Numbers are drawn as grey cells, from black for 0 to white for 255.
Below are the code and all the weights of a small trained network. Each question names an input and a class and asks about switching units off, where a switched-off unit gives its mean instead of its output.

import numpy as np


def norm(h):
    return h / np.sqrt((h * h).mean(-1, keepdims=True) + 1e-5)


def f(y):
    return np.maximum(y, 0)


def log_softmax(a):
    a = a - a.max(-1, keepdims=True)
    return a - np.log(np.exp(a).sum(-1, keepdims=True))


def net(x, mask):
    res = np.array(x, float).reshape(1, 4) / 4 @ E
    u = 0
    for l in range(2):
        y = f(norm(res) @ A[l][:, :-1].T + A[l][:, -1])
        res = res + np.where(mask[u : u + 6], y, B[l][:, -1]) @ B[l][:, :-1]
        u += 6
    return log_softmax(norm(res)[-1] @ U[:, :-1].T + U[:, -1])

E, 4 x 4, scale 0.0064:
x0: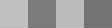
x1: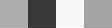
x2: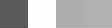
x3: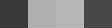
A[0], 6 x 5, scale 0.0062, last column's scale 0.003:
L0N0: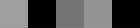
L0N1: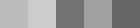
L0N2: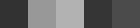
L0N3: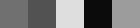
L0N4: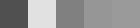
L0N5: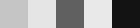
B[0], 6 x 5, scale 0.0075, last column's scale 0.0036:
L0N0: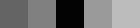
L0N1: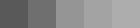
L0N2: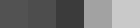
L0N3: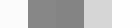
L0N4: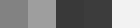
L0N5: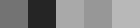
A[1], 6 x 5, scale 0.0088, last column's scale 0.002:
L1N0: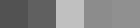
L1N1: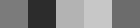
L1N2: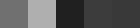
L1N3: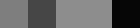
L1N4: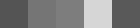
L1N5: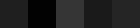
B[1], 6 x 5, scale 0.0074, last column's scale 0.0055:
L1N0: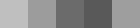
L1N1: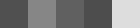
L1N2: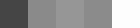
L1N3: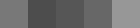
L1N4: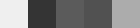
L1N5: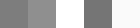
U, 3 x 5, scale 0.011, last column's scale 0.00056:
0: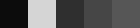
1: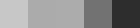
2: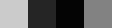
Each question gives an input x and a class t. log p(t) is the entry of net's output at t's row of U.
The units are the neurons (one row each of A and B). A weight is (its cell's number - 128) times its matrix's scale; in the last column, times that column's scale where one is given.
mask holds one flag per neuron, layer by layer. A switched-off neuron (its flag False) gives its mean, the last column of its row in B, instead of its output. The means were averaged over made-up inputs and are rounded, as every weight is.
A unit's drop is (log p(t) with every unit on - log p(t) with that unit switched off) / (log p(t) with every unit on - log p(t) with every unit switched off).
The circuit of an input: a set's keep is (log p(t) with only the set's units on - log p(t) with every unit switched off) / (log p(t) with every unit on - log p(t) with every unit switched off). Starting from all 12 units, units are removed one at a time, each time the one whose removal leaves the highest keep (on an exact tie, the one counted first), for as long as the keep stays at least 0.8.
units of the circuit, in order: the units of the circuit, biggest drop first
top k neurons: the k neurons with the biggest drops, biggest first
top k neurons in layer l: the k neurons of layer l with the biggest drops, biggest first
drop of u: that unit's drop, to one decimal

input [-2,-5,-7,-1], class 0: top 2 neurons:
L0N3, L1N5
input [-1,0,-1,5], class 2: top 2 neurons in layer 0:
L0N3, L0N2
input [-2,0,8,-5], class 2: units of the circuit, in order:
L0N5, L1N4
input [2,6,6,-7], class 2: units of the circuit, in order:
L1N5, L1N4
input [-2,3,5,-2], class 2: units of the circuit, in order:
L1N4, L1N5
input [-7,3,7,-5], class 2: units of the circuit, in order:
L1N4
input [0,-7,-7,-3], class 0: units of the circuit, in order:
L0N3, L1N2, L1N5
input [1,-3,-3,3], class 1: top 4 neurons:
L1N5, L1N1, L0N4, L0N0
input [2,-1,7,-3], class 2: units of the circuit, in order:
L0N5, L1N4, L1N5
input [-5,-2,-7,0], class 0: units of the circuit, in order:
L0N3, L1N5
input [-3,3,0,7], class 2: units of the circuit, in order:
L0N2, L0N3, L1N4
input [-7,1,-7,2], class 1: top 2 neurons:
L1N5, L0N2
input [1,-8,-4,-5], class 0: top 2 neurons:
L0N3, L1N2
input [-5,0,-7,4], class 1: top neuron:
L1N5
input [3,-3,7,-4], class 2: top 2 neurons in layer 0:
L0N5, L0N1
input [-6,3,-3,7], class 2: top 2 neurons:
L0N3, L1N4
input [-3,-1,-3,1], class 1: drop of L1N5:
0.9
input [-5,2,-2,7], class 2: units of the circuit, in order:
L0N3, L1N4
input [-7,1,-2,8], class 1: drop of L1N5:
1.1
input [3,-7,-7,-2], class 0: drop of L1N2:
0.4
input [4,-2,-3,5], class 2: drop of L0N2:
0.3
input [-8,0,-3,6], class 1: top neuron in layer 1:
L1N5
